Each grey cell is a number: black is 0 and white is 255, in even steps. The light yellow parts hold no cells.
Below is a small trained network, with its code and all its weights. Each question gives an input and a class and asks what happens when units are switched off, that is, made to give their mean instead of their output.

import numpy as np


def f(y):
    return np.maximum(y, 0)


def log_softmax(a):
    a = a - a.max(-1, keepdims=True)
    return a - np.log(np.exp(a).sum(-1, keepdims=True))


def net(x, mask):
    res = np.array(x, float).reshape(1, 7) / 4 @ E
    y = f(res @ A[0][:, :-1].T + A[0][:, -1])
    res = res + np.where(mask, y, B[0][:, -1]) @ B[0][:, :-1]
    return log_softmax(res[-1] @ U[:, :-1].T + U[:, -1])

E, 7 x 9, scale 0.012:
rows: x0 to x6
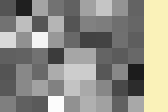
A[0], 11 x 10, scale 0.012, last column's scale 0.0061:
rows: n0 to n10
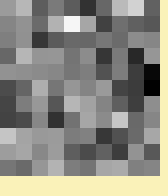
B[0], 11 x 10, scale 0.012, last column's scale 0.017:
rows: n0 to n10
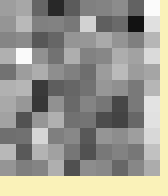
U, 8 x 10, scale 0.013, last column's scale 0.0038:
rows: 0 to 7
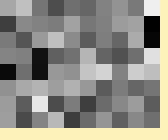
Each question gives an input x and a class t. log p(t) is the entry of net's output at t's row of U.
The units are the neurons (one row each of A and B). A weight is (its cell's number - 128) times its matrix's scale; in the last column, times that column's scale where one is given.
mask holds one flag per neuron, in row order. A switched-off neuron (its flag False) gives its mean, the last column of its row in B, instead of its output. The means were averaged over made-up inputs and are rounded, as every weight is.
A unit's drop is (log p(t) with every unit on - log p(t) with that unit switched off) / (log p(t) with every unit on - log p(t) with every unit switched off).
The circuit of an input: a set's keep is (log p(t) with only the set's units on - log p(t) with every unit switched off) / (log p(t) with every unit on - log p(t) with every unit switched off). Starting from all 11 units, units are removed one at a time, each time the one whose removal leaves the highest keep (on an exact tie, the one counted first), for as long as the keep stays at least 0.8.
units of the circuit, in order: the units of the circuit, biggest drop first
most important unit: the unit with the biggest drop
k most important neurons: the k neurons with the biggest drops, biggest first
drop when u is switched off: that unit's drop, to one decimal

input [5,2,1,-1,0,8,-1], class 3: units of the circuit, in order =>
(n6)
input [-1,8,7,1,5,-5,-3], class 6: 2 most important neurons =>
(n8 n9)
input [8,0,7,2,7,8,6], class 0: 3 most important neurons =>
(n5 n3 n4)
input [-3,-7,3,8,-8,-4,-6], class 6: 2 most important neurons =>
(n1 n6)
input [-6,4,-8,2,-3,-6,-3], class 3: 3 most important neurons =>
(n3 n8 n2)
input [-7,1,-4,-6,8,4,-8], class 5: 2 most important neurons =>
(n1 n0)
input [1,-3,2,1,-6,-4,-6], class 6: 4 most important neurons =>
(n1 n6 n3 n5)
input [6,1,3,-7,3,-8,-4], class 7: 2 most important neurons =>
(n3 n10)
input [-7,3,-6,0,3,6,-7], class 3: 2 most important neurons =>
(n6 n1)
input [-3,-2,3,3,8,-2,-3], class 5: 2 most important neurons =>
(n0 n1)
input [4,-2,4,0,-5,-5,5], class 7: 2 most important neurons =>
(n3 n8)
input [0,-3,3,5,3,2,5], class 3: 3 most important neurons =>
(n6 n5 n9)
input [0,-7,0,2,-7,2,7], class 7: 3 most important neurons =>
(n3 n8 n2)
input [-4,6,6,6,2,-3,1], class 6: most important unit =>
n8
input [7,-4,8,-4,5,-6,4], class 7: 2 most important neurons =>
(n10 n3)
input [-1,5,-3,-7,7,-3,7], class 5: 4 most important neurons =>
(n6 n0 n1 n5)
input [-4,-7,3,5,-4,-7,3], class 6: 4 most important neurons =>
(n1 n6 n3 n5)
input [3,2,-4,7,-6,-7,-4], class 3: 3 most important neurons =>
(n3 n8 n7)
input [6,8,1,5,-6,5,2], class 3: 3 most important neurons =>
(n8 n9 n5)
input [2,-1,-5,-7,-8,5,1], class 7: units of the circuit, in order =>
(n3)
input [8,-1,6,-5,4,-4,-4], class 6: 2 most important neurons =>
(n6 n1)
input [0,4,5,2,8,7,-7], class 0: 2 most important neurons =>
(n5 n6)
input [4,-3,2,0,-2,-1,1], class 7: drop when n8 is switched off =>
0.3
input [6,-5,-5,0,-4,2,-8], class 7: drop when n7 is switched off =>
0.6
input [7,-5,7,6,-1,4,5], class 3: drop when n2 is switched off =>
0.0
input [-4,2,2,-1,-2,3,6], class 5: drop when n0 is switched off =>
0.1
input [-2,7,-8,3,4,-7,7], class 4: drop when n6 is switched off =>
0.2
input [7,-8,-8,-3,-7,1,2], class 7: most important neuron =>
(n7)
